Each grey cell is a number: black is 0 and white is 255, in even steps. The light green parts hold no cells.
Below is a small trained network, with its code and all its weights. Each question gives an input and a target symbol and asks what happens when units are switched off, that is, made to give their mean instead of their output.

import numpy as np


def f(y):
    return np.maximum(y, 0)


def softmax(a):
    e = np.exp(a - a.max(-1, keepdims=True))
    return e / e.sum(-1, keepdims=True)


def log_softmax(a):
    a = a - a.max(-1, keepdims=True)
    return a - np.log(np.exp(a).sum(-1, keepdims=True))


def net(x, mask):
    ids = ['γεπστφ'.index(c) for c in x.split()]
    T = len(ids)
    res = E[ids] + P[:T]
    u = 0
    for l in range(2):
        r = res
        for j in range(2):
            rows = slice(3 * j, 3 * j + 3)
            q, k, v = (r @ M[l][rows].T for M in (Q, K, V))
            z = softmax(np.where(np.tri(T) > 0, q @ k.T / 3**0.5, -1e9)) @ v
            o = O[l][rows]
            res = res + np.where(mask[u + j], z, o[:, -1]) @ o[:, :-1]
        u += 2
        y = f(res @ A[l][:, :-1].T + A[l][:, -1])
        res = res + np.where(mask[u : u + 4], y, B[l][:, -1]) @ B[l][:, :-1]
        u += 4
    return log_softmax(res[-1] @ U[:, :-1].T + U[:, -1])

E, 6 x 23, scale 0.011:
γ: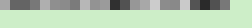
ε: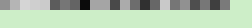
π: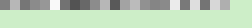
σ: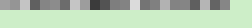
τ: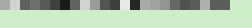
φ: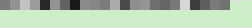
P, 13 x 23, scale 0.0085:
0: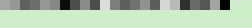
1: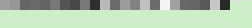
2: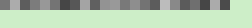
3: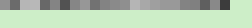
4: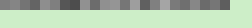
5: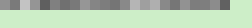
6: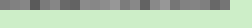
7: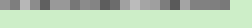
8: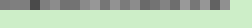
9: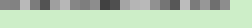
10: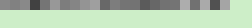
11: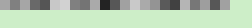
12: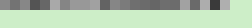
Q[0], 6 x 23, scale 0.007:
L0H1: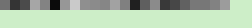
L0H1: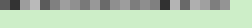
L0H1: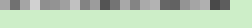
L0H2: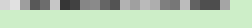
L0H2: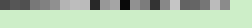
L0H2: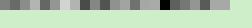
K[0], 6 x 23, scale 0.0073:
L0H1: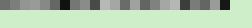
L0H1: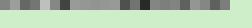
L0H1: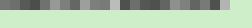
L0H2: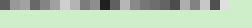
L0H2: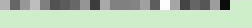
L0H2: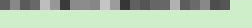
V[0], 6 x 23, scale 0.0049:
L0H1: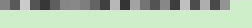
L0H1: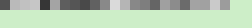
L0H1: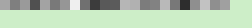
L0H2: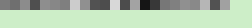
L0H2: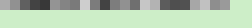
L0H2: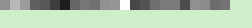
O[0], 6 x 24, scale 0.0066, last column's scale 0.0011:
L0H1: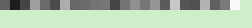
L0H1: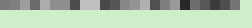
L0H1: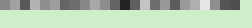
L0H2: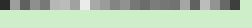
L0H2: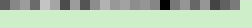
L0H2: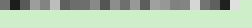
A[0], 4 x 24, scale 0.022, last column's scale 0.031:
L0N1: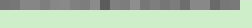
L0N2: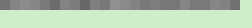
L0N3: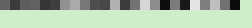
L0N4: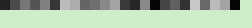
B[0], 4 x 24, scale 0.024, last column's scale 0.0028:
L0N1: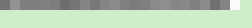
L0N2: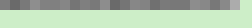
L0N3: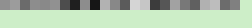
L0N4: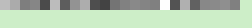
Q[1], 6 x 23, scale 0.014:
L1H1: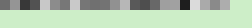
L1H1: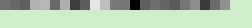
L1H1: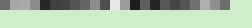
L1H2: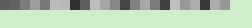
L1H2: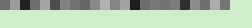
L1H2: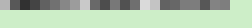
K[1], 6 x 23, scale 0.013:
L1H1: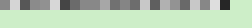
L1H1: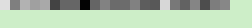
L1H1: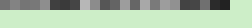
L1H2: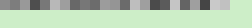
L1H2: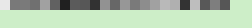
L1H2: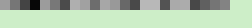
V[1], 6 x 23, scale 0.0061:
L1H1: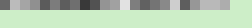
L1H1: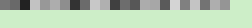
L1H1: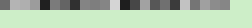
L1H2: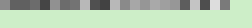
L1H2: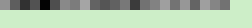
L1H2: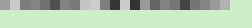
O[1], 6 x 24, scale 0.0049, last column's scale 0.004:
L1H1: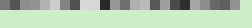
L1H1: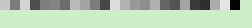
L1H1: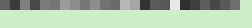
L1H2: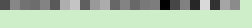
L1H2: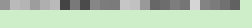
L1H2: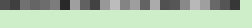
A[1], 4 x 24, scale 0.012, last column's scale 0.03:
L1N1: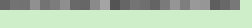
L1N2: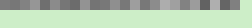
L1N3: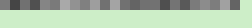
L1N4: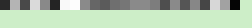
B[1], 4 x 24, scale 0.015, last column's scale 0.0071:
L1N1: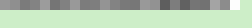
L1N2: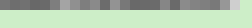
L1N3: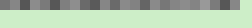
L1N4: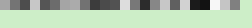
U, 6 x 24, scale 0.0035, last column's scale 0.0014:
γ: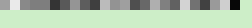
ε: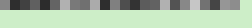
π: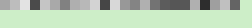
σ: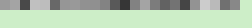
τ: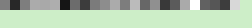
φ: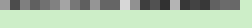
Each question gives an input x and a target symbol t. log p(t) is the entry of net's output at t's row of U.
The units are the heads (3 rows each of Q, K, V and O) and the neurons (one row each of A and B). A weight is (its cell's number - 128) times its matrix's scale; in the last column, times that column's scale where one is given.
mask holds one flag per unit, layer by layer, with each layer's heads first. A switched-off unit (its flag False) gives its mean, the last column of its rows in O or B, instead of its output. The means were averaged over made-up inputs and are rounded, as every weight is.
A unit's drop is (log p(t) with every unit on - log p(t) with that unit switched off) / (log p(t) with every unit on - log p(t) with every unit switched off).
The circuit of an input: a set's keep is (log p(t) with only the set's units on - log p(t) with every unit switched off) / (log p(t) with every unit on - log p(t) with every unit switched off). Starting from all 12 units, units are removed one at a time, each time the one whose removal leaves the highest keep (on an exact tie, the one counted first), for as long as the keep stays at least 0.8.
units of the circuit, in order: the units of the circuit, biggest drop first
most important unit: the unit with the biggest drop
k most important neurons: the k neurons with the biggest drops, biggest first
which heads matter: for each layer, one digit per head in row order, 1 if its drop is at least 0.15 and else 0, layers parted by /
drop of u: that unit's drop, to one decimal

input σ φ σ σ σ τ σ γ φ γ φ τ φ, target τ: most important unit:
L0H2
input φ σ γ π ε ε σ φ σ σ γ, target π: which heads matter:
10 / 11
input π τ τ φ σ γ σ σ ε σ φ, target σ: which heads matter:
10 / 10
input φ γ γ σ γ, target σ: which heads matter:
00 / 10
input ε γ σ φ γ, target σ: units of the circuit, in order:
(L1H1 L0H1 L1N1)
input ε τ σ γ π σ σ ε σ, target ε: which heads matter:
00 / 01
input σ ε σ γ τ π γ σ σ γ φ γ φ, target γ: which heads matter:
10 / 10
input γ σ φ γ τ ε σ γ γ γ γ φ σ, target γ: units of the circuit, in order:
(L1H1 L0H2)
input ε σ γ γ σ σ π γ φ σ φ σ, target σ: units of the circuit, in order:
(L0H2 L1H1)
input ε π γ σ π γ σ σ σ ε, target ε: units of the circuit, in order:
(L1H2 L1N2)
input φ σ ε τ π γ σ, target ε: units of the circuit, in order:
(L1H2 L1N2 L0H1)
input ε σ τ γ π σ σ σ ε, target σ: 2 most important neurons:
(L1N1 L1N2)
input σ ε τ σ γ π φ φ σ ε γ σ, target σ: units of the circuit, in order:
(L1H1 L0H2)
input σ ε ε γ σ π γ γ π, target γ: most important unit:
L1H2
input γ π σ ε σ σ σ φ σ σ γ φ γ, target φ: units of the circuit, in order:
(L1H1 L0H1)
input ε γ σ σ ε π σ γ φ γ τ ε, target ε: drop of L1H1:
0.2
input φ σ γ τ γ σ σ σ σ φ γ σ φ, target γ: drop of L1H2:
-0.1
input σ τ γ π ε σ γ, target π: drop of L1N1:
-0.1
